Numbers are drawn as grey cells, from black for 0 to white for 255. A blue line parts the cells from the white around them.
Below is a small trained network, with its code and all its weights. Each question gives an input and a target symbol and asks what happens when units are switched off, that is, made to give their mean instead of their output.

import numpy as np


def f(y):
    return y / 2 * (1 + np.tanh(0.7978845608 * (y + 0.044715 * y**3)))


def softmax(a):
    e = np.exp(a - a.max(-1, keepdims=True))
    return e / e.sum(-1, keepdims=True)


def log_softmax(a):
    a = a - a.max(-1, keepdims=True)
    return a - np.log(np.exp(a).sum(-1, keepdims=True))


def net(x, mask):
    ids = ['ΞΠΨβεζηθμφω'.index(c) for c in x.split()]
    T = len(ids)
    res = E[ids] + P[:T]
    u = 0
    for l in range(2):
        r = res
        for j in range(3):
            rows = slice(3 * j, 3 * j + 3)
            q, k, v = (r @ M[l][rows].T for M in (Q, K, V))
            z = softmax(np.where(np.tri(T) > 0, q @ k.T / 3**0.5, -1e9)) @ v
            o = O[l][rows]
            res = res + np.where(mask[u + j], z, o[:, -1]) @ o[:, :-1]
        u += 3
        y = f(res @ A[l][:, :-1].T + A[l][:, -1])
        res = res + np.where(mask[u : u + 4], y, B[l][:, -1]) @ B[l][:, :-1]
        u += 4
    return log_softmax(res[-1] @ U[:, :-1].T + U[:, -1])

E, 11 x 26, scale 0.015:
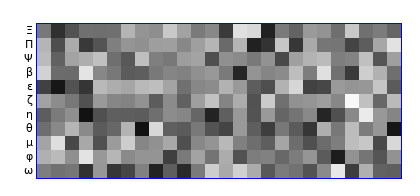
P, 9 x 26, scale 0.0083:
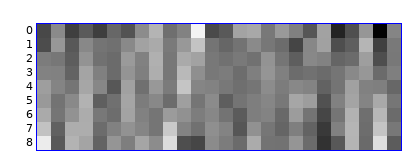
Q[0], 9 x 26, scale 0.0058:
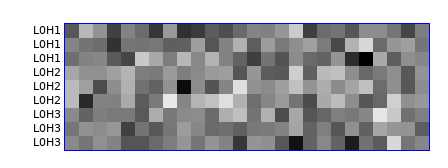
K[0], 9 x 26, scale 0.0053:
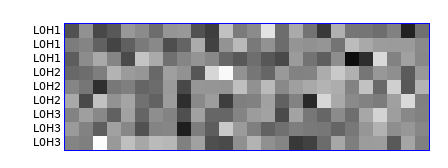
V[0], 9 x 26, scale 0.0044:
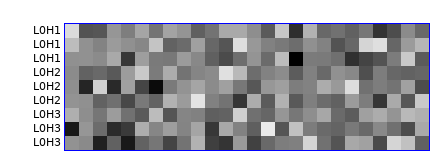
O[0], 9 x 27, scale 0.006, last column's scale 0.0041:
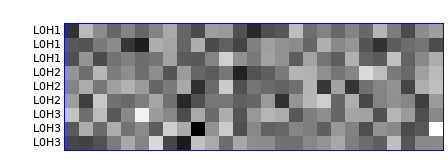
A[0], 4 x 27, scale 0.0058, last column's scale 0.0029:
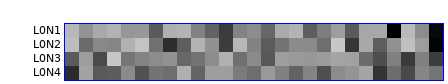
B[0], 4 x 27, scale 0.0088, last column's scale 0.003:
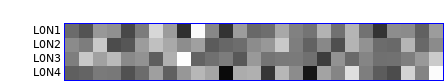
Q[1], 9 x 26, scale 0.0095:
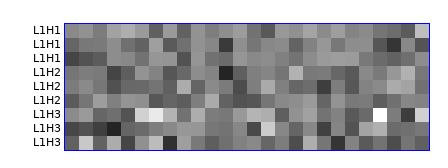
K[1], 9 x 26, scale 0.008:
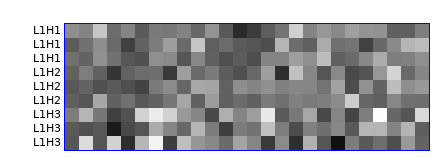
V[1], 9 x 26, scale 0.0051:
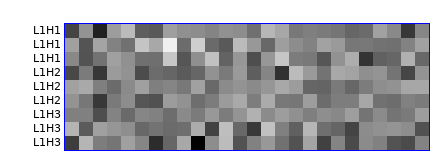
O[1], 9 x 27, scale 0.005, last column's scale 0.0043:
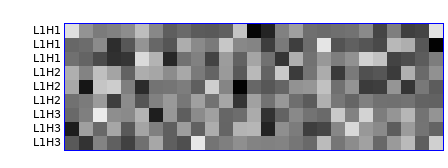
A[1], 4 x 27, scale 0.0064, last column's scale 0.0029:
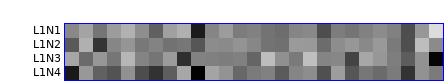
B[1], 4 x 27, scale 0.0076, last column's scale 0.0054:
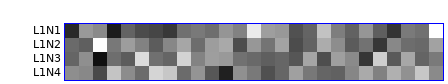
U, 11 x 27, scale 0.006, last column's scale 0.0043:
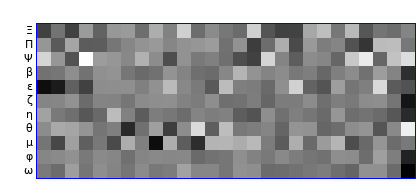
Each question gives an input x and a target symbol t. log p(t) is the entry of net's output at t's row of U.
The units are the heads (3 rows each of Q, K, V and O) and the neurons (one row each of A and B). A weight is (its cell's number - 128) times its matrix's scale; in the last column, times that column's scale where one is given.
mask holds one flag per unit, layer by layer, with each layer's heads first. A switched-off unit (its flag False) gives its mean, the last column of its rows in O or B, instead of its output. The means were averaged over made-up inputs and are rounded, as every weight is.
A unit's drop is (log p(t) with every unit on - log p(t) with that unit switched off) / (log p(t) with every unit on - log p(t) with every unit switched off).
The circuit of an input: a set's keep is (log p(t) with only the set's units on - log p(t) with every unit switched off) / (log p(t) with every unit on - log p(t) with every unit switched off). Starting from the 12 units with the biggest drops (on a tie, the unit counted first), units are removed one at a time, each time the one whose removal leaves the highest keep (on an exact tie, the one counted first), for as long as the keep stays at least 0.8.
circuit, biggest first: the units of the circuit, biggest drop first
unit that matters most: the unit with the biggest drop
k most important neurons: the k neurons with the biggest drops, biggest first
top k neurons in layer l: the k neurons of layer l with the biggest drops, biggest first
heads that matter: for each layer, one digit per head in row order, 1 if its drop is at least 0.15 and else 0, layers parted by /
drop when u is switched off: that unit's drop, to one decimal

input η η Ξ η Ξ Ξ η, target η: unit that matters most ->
L1H1
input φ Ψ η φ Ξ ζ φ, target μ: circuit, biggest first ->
[L0H3, L0N1]
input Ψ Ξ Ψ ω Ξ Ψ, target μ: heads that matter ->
111 / 001
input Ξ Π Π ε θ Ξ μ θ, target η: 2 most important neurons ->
[L0N4, L1N1]
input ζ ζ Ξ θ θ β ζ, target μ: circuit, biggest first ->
[L0H1, L0N1]
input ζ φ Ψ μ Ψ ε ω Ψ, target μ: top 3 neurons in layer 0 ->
[L0N1, L0N2, L0N3]
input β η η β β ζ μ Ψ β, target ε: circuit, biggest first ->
[L0H3, L1H1, L0N2]
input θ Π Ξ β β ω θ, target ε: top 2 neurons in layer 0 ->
[L0N4, L0N3]
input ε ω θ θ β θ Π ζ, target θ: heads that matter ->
000 / 001
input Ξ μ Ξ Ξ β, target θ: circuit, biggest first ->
[L1N1, L0N3]
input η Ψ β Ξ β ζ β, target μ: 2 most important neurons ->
[L0N2, L0N4]
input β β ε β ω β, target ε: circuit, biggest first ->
[L0H3, L1H1]
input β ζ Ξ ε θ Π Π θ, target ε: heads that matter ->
111 / 100
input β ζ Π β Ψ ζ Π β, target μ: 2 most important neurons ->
[L0N2, L0N3]
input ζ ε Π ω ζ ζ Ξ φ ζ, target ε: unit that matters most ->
L0H1
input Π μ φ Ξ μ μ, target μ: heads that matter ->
111 / 000
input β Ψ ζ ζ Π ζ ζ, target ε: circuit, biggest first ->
[L0N1, L0H1, L1H1]
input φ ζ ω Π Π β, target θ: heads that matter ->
010 / 000
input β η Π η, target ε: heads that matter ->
101 / 101
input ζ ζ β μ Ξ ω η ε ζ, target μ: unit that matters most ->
L0H1
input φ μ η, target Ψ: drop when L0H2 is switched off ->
0.0
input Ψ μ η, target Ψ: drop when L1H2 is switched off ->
0.1
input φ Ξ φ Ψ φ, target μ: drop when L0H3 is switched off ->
0.5
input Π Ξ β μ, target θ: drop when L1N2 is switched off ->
0.2
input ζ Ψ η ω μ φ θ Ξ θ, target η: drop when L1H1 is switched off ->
1.4
